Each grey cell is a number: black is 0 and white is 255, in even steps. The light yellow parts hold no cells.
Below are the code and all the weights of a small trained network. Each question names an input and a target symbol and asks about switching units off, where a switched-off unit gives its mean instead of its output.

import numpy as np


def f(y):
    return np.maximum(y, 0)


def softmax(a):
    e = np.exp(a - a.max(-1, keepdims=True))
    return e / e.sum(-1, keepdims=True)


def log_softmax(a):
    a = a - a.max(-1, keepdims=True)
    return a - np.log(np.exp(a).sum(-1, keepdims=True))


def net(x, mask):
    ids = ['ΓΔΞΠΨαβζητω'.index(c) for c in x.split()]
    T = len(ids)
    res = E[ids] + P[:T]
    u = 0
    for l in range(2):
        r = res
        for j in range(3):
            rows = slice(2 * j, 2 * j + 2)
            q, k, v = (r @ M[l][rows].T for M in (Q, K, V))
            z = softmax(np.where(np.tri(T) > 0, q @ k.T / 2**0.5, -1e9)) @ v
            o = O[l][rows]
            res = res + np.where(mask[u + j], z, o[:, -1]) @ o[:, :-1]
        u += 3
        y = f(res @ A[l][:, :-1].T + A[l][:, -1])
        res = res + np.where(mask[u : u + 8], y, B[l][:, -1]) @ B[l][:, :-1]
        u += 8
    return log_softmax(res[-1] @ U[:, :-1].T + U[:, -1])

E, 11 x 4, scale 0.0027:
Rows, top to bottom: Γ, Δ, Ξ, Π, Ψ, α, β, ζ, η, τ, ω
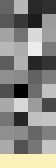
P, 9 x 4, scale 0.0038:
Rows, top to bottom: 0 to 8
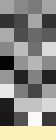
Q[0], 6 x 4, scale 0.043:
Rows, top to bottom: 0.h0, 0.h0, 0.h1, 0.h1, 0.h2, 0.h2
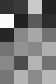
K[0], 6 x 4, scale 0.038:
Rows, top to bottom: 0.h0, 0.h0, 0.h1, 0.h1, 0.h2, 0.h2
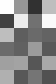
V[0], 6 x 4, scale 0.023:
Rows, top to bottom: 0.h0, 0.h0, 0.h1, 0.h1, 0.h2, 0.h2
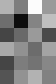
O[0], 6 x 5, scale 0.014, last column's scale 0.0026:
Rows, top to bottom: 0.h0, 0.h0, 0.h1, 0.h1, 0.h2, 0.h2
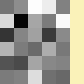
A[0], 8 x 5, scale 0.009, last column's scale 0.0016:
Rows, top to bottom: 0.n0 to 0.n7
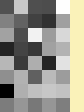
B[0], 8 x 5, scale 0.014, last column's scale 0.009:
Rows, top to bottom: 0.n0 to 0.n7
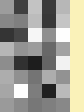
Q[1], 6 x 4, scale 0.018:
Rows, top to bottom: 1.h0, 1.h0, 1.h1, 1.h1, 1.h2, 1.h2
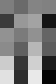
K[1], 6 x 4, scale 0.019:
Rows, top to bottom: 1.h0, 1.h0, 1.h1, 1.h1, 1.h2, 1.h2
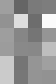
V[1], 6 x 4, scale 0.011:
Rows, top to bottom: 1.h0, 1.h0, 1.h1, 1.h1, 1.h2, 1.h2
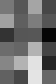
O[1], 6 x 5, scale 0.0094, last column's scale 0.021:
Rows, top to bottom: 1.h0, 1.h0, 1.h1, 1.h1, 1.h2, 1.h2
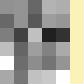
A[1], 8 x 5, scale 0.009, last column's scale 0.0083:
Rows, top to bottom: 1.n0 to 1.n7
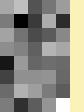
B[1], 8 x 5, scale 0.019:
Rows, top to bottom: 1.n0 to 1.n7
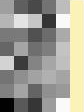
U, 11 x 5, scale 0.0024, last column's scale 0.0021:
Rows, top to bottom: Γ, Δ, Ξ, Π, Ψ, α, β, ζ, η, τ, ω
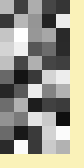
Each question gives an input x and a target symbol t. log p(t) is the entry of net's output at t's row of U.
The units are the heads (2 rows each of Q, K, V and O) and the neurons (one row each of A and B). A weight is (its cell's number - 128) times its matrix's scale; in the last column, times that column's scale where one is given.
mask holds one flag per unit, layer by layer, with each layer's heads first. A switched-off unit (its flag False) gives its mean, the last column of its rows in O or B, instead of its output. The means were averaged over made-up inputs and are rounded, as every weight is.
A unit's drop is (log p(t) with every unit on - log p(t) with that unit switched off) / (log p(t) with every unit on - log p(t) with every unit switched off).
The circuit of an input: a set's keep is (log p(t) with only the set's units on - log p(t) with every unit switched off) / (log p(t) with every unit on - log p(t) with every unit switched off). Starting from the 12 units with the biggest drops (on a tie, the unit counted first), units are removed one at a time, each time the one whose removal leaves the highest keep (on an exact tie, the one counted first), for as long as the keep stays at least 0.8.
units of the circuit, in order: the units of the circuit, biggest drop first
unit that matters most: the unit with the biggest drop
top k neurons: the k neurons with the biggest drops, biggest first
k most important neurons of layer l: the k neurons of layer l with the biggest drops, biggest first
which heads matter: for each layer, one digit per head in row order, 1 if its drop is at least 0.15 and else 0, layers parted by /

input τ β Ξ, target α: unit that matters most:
1.h2
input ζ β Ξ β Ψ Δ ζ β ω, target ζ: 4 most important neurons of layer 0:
[0.n2, 0.n6, 0.n5, 0.n1]
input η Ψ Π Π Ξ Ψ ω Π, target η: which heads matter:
110 / 001
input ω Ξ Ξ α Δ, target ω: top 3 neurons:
[0.n4, 1.n1, 1.n6]
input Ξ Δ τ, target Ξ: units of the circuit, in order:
[0.h0, 1.n7, 0.n4]
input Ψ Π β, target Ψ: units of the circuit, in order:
[0.h0, 1.h1, 0.n0]
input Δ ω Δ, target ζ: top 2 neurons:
[0.n2, 1.n2]
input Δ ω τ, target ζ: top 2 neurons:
[0.n2, 1.n2]
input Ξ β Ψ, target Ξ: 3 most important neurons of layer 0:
[0.n6, 0.n4, 0.n2]
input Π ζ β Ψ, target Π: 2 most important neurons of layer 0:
[0.n6, 0.n0]
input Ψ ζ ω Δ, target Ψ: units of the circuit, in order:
[0.h0, 1.h1, 1.h2, 0.n0]
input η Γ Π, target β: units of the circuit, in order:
[0.n2, 0.h0]
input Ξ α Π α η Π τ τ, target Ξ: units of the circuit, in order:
[0.h0, 1.n7, 0.n6]
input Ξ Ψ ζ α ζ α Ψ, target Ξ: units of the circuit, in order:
[0.h0, 1.n7]
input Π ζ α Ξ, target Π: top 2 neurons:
[0.n6, 1.n7]
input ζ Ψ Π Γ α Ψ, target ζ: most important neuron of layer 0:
[0.n2]
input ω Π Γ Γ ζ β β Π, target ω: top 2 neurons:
[1.n7, 0.n4]
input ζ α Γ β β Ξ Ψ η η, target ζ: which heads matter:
110 / 011
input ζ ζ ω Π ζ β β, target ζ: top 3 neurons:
[0.n2, 1.n1, 0.n6]
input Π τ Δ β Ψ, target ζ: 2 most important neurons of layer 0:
[0.n4, 0.n5]
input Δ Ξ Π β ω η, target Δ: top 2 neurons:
[1.n1, 0.n4]
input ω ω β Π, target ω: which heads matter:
110 / 010
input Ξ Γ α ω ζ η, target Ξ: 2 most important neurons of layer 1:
[1.n1, 1.n2]
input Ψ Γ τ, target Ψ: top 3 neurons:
[0.n0, 0.n1, 0.n4]
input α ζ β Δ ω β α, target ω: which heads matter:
100 / 100
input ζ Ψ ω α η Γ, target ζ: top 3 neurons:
[0.n2, 0.n5, 1.n4]
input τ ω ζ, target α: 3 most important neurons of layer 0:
[0.n2, 0.n6, 0.n1]
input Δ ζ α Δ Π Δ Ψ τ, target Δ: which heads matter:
110 / 011
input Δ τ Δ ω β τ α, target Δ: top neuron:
[1.n1]
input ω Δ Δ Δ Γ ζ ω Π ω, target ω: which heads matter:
110 / 000
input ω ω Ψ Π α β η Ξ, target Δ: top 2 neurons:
[1.n1, 0.n4]
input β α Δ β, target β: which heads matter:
110 / 011
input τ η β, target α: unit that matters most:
1.h2
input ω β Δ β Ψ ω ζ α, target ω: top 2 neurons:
[0.n1, 0.n6]
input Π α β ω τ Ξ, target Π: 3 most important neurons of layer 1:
[1.n1, 1.n0, 1.n5]
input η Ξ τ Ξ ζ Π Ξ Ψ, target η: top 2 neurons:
[0.n2, 1.n1]
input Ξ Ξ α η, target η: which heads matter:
100 / 001
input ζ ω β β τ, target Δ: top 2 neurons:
[1.n1, 0.n2]
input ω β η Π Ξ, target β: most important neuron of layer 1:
[1.n1]
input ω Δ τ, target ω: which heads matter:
110 / 010
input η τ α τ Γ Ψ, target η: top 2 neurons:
[0.n2, 1.n7]
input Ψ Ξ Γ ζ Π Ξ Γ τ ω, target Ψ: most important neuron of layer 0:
[0.n0]
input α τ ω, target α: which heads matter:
110 / 001
